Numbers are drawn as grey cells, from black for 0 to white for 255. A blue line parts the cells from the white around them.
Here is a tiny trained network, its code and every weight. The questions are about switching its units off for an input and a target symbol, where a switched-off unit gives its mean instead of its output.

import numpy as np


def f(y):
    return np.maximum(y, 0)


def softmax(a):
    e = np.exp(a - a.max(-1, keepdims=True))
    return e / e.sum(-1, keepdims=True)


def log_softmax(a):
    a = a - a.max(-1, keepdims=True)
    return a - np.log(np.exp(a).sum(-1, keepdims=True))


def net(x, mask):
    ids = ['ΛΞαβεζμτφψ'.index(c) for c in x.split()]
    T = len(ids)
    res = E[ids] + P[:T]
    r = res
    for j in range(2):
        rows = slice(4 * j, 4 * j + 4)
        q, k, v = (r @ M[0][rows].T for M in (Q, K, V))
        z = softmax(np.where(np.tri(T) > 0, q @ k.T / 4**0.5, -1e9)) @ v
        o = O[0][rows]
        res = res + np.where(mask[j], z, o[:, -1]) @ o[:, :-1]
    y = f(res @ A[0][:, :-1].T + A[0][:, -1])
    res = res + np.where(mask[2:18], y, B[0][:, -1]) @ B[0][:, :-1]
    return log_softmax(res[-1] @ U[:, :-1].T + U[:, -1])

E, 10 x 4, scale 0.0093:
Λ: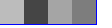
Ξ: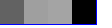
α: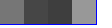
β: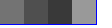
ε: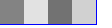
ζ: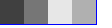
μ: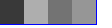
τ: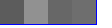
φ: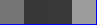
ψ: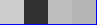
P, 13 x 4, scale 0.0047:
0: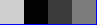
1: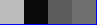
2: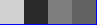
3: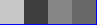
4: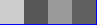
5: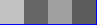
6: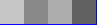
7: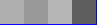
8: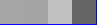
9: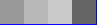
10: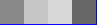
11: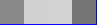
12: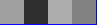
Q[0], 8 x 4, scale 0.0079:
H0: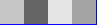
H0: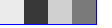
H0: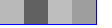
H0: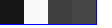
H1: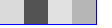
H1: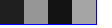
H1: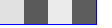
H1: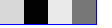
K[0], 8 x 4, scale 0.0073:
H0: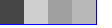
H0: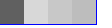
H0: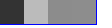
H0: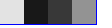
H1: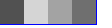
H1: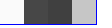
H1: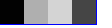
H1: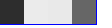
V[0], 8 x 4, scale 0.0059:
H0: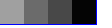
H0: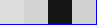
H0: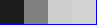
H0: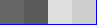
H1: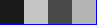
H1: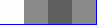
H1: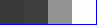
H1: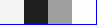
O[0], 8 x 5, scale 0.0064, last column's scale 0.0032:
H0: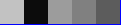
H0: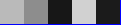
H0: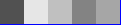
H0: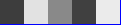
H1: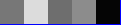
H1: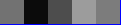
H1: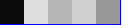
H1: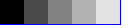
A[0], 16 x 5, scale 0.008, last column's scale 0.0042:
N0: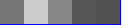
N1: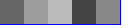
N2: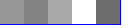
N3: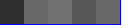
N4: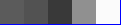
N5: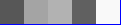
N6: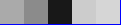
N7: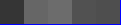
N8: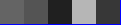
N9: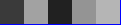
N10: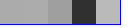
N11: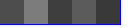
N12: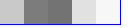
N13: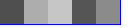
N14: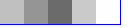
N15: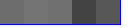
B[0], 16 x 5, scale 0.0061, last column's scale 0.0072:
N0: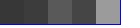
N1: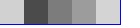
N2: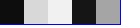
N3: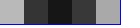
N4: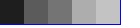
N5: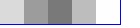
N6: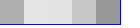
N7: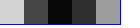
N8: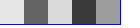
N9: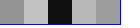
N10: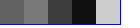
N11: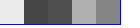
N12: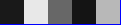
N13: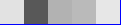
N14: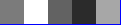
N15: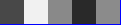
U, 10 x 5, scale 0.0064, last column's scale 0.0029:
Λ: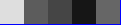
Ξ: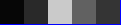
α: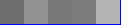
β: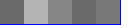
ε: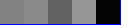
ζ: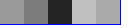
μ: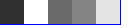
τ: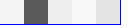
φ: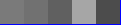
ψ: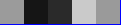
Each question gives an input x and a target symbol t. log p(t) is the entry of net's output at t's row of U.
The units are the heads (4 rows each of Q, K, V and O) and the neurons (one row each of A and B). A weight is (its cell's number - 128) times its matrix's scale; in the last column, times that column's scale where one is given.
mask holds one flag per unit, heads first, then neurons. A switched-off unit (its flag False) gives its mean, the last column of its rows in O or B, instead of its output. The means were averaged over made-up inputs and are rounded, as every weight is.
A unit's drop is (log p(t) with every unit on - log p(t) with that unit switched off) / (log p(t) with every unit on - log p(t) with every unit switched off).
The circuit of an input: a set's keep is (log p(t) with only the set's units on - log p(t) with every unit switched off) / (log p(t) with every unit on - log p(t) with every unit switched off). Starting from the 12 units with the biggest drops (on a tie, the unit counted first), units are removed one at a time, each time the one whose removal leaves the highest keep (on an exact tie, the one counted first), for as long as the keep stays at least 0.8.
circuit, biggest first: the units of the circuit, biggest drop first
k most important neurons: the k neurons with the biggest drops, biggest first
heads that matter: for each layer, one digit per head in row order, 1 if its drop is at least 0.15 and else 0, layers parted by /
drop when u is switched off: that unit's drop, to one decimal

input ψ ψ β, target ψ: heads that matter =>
01
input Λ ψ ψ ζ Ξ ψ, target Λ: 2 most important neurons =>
(N10, N4)
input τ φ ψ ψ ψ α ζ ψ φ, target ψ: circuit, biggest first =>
(H1, N2, N3, N12)
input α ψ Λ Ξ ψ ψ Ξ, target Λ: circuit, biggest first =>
(H1, N10)
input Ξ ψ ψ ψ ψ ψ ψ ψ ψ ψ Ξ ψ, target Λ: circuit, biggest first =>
(H1, N10)
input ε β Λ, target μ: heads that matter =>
10
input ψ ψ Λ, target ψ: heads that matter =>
01
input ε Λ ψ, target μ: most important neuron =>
(N12)
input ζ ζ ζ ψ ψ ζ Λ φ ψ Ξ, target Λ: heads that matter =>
00
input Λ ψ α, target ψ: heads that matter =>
01
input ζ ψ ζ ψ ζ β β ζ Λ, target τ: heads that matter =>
11
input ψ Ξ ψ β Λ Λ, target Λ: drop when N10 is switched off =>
0.1
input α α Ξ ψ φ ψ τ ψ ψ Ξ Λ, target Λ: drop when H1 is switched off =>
1.1
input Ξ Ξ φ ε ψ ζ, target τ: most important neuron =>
(N12)
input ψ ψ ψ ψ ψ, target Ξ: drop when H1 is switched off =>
0.6
